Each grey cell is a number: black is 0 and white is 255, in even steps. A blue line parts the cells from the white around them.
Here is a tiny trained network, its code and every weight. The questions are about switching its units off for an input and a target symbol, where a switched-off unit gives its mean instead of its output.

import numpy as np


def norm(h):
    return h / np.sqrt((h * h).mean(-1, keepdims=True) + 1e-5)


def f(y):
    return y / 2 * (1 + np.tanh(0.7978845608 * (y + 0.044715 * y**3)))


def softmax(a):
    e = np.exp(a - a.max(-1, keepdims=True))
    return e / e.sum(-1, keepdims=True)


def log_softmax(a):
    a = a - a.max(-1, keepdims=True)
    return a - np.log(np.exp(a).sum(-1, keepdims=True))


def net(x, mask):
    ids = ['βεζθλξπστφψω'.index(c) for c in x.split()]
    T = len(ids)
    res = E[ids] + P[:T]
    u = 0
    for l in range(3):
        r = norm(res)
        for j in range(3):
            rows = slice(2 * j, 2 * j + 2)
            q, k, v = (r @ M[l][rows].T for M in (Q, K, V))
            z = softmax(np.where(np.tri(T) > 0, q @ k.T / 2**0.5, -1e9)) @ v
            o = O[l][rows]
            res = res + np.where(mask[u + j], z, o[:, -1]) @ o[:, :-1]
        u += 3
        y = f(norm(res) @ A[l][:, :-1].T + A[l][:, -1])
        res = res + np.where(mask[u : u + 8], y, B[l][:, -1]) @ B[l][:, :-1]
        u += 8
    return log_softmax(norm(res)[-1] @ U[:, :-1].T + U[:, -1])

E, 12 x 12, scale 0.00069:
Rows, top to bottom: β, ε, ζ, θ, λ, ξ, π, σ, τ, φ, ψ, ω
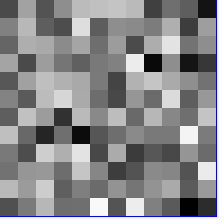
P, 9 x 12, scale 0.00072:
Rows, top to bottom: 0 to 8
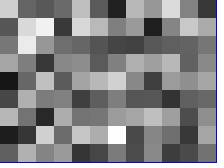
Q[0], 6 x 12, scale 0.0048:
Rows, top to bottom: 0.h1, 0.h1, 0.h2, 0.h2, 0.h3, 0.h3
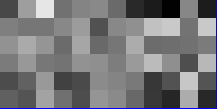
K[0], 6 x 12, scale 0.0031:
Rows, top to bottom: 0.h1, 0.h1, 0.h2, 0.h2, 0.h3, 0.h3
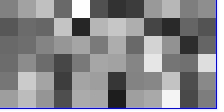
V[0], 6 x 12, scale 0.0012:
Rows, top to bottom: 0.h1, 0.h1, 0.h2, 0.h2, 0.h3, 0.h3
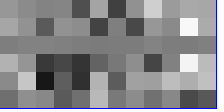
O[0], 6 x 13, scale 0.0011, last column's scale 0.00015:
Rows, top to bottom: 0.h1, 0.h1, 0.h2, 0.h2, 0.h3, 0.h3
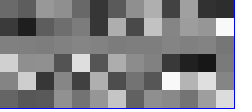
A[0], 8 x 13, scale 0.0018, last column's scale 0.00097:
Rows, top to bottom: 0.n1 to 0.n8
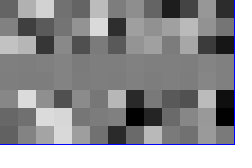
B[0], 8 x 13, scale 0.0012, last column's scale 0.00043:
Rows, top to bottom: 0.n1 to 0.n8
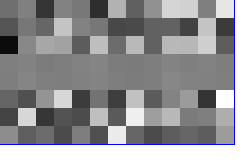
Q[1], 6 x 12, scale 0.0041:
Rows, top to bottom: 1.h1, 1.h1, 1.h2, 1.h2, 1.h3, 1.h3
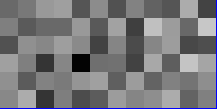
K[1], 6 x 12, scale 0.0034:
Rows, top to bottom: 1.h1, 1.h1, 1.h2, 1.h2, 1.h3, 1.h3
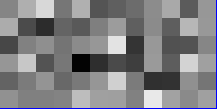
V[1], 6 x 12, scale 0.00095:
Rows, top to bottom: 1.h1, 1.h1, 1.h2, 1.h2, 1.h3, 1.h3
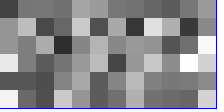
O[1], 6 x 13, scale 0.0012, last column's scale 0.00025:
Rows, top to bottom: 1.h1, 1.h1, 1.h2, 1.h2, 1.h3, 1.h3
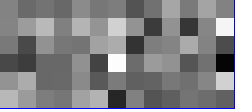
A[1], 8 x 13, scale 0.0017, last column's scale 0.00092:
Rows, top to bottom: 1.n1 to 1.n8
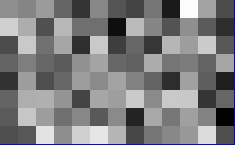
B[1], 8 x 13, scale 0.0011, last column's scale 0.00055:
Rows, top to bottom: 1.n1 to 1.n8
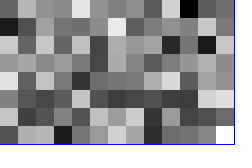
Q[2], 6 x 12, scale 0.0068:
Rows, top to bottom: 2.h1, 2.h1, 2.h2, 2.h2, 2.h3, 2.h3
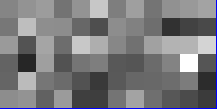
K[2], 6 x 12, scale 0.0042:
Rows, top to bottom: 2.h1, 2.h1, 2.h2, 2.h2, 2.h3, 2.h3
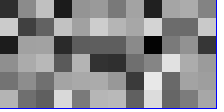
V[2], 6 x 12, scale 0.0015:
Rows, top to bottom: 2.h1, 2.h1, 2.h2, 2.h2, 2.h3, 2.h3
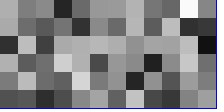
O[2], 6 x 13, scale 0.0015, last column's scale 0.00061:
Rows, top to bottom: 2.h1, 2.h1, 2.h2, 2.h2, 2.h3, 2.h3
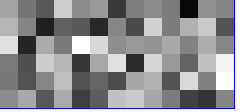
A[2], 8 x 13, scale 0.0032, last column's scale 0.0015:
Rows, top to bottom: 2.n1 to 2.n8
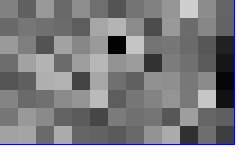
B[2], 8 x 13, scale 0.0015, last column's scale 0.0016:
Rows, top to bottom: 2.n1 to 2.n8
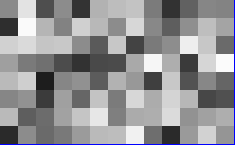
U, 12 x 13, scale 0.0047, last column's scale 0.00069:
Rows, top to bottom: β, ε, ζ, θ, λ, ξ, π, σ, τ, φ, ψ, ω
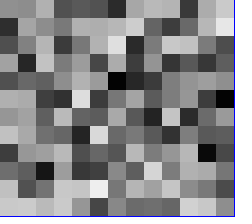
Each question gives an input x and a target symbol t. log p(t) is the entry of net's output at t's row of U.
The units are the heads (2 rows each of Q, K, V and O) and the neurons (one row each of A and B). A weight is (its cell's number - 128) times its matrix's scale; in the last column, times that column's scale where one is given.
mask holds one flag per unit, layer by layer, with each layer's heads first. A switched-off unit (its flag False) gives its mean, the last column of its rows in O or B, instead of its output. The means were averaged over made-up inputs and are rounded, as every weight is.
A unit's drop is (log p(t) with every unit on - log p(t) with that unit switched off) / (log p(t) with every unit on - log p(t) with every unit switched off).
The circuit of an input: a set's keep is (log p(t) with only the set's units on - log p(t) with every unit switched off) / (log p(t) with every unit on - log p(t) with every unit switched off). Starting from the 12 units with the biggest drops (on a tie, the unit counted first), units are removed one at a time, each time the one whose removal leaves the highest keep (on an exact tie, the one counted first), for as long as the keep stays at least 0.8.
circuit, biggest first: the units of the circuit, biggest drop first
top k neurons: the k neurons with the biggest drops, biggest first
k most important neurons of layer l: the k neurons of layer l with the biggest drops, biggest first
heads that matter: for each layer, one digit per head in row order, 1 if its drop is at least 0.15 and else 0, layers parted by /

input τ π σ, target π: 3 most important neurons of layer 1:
(1.n1; 1.n8; 1.n3)
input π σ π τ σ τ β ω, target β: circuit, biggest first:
(2.n4; 1.h2; 2.n8)
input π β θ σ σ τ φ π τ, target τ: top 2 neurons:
(0.n7; 2.n7)
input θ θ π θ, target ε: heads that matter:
000 / 000 / 001
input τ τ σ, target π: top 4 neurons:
(2.n5; 1.n1; 1.n8; 2.n4)
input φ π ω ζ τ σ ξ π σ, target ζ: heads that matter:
000 / 000 / 100
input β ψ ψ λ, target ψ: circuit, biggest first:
(2.n4; 2.h2)
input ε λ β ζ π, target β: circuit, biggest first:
(2.n4; 2.h1; 1.n2)
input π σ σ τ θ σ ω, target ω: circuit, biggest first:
(2.n3; 2.h2)
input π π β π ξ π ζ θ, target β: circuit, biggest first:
(2.n4; 1.h2)
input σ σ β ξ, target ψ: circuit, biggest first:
(2.h2; 2.n4)
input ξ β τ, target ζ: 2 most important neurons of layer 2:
(2.n7; 2.n4)
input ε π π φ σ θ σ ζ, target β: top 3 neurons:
(1.n8; 2.n4; 0.n6)
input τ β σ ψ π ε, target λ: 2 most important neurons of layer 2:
(2.n7; 2.n4)
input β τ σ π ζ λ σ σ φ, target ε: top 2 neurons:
(2.n8; 1.n2)
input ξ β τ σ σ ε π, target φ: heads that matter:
001 / 000 / 000
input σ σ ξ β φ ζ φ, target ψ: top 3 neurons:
(2.n6; 0.n1; 2.n4)
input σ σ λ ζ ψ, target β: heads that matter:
000 / 000 / 100
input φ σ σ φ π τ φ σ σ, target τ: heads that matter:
000 / 000 / 110
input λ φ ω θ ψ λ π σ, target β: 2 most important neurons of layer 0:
(0.n8; 0.n1)
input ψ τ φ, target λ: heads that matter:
000 / 000 / 011
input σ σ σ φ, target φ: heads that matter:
001 / 000 / 000
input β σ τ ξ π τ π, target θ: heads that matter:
001 / 000 / 000
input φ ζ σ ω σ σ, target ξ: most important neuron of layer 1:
(1.n1)
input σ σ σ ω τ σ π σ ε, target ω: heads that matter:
000 / 000 / 010
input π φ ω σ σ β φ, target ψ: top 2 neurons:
(2.n6; 2.n4)
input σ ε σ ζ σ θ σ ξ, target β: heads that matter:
000 / 010 / 000
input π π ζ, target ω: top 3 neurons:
(2.n3; 0.n6; 1.n8)
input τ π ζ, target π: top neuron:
(2.n5)
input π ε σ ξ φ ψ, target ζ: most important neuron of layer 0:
(0.n1)
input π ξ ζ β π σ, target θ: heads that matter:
000 / 000 / 010
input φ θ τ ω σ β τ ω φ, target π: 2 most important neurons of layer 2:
(2.n5; 2.n4)
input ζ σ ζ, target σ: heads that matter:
000 / 000 / 001
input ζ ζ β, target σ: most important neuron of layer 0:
(0.n6)
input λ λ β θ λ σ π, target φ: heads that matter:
000 / 100 / 100
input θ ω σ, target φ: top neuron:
(1.n3)
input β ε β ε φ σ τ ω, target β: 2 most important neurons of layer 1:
(1.n2; 1.n7)
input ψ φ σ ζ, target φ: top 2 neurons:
(1.n1; 2.n1)
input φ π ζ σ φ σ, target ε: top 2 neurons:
(1.n1; 2.n8)
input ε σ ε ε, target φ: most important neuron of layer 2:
(2.n2)
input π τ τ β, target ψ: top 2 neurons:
(2.n6; 1.n3)
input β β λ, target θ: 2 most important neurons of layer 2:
(2.n4; 2.n2)
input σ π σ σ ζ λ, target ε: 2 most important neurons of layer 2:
(2.n8; 2.n4)
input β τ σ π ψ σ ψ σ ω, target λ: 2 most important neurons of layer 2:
(2.n4; 2.n7)
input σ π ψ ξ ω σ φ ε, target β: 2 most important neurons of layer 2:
(2.n4; 2.n8)
